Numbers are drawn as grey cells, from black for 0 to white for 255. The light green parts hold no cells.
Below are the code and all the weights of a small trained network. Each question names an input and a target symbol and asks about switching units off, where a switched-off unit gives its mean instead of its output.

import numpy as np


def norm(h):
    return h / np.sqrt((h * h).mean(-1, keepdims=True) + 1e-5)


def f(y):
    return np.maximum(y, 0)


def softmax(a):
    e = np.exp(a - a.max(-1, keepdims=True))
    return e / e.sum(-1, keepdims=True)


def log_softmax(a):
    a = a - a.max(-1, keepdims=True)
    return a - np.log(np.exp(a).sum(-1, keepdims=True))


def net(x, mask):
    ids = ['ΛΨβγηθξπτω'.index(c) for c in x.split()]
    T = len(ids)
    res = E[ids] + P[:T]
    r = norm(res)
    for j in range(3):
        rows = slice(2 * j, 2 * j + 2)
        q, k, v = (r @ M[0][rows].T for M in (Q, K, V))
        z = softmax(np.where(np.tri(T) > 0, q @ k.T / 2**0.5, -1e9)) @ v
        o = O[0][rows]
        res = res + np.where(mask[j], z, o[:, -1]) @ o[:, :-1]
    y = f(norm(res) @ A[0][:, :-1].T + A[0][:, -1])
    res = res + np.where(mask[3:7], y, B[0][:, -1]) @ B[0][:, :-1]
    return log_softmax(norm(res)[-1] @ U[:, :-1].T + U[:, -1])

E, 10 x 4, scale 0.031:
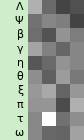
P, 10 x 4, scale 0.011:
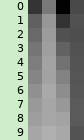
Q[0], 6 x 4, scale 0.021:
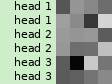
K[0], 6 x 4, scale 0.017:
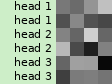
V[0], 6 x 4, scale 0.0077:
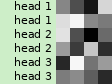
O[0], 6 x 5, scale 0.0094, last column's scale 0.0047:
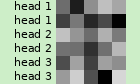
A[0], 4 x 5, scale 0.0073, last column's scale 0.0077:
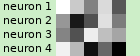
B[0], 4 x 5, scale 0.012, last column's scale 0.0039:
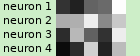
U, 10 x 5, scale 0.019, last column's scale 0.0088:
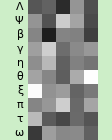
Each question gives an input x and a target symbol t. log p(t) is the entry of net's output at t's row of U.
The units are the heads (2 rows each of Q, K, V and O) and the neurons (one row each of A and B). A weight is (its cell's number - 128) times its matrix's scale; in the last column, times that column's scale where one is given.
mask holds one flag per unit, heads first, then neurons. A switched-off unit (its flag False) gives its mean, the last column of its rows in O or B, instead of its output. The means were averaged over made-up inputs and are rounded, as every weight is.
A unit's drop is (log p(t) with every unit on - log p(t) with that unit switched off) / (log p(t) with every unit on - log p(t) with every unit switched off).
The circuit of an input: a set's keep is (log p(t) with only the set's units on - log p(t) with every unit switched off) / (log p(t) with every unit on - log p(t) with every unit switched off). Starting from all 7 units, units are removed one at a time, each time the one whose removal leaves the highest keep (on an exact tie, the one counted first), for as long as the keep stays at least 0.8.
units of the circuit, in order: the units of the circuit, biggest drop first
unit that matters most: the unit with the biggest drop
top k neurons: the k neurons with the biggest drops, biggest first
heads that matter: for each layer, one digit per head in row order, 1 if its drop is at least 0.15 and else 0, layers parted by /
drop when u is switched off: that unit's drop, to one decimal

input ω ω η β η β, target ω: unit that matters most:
neuron 3
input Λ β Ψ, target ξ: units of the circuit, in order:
head 1; neuron 3; neuron 1; neuron 4
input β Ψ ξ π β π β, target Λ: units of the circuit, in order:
head 1; head 2
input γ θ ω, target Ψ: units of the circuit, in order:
neuron 2; head 1
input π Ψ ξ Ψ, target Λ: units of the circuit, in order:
head 1; head 3
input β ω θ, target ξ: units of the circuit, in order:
head 3; neuron 1; neuron 4
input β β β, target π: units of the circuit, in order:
head 1; neuron 3; head 3
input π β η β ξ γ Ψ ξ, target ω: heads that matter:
100
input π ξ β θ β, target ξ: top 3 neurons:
neuron 1; neuron 4; neuron 3
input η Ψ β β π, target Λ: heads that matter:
100
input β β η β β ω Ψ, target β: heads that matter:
110
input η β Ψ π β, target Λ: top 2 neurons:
neuron 2; neuron 4
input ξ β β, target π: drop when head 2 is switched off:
0.1
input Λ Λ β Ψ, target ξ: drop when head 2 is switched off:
0.0
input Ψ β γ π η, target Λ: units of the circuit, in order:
head 1
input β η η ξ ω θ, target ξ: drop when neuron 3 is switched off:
0.2
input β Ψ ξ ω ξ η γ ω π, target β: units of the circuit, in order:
neuron 1; head 3
